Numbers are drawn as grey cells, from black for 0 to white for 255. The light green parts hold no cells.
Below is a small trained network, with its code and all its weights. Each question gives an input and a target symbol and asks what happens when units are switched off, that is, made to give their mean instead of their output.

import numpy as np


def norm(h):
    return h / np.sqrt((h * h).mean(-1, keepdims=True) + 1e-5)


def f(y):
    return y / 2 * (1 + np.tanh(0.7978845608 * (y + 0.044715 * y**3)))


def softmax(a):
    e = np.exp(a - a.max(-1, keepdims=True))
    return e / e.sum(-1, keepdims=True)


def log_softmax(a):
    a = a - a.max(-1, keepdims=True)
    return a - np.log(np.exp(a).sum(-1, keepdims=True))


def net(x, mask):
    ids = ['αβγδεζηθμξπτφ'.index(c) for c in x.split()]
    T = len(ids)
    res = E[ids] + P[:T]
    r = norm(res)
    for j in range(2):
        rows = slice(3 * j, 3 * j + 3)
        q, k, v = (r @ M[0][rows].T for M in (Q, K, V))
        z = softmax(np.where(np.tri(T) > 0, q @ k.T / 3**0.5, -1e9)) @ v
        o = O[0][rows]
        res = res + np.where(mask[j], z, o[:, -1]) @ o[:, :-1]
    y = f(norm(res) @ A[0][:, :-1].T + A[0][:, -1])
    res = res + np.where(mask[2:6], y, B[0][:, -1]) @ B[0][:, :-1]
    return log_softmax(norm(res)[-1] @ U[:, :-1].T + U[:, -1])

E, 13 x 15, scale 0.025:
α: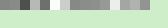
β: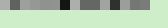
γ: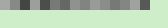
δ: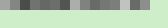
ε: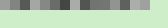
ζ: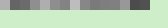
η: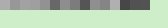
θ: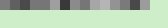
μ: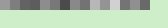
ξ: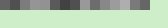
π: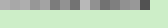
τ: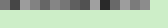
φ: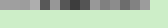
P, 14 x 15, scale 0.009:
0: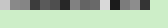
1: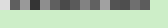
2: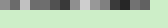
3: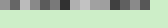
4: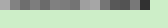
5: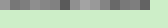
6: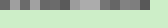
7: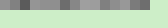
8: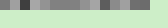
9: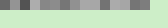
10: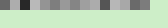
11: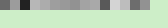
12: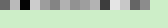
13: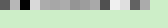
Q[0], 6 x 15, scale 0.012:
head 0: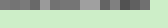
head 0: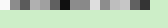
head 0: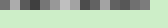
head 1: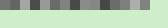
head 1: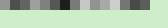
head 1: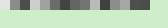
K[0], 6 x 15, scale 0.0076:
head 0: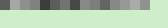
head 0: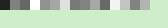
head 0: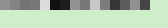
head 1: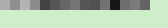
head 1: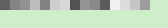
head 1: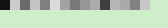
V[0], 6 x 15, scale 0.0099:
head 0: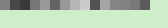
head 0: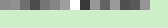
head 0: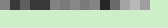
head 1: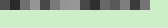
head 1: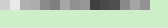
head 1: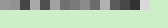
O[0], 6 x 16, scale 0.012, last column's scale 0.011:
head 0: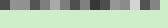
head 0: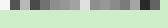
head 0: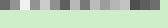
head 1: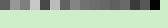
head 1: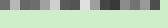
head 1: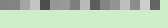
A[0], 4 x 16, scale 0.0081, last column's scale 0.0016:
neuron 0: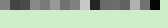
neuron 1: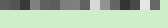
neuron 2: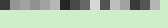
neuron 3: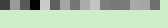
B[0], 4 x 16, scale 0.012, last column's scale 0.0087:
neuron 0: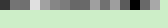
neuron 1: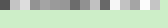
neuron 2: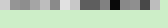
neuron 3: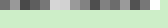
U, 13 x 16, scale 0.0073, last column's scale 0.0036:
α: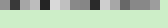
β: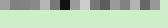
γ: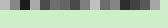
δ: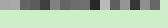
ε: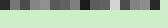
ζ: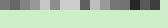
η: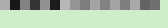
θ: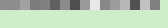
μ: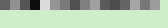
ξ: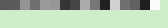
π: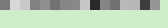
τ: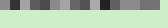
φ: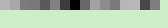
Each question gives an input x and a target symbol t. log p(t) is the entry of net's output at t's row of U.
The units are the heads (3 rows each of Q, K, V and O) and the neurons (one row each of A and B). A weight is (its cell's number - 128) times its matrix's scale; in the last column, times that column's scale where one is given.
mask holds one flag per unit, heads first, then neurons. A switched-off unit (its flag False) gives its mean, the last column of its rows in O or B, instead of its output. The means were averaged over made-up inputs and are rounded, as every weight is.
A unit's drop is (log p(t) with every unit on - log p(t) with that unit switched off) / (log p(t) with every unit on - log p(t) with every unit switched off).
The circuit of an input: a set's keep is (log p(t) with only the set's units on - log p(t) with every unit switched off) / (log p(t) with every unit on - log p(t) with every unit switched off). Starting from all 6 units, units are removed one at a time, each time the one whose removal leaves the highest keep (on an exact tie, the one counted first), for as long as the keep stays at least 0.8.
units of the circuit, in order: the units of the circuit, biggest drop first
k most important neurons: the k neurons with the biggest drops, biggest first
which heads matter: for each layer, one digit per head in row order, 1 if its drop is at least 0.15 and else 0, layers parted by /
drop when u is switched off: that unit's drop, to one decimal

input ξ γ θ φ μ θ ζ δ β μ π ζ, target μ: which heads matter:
01
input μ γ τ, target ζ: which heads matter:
10
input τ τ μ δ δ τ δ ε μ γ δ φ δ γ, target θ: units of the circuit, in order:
(head 0; neuron 1)
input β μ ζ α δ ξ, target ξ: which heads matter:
10
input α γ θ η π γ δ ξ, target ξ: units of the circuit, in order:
(head 0; neuron 0; neuron 2)
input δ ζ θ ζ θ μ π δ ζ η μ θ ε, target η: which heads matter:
10
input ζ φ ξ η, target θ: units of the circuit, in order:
(neuron 1; head 0)
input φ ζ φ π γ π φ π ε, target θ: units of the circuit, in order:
(head 0; neuron 1)
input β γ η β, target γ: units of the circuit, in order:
(head 0; neuron 0)
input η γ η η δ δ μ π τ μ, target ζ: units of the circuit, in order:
(neuron 2; head 0)
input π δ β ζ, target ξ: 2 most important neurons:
(neuron 0; neuron 2)
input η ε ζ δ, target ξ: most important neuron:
(neuron 0)
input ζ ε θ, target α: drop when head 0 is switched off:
0.1
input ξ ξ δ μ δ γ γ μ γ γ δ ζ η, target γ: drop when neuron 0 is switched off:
0.1
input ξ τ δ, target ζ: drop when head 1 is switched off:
0.1
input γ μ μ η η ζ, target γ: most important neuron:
(neuron 0)
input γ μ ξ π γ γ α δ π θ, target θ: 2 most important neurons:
(neuron 1; neuron 2)
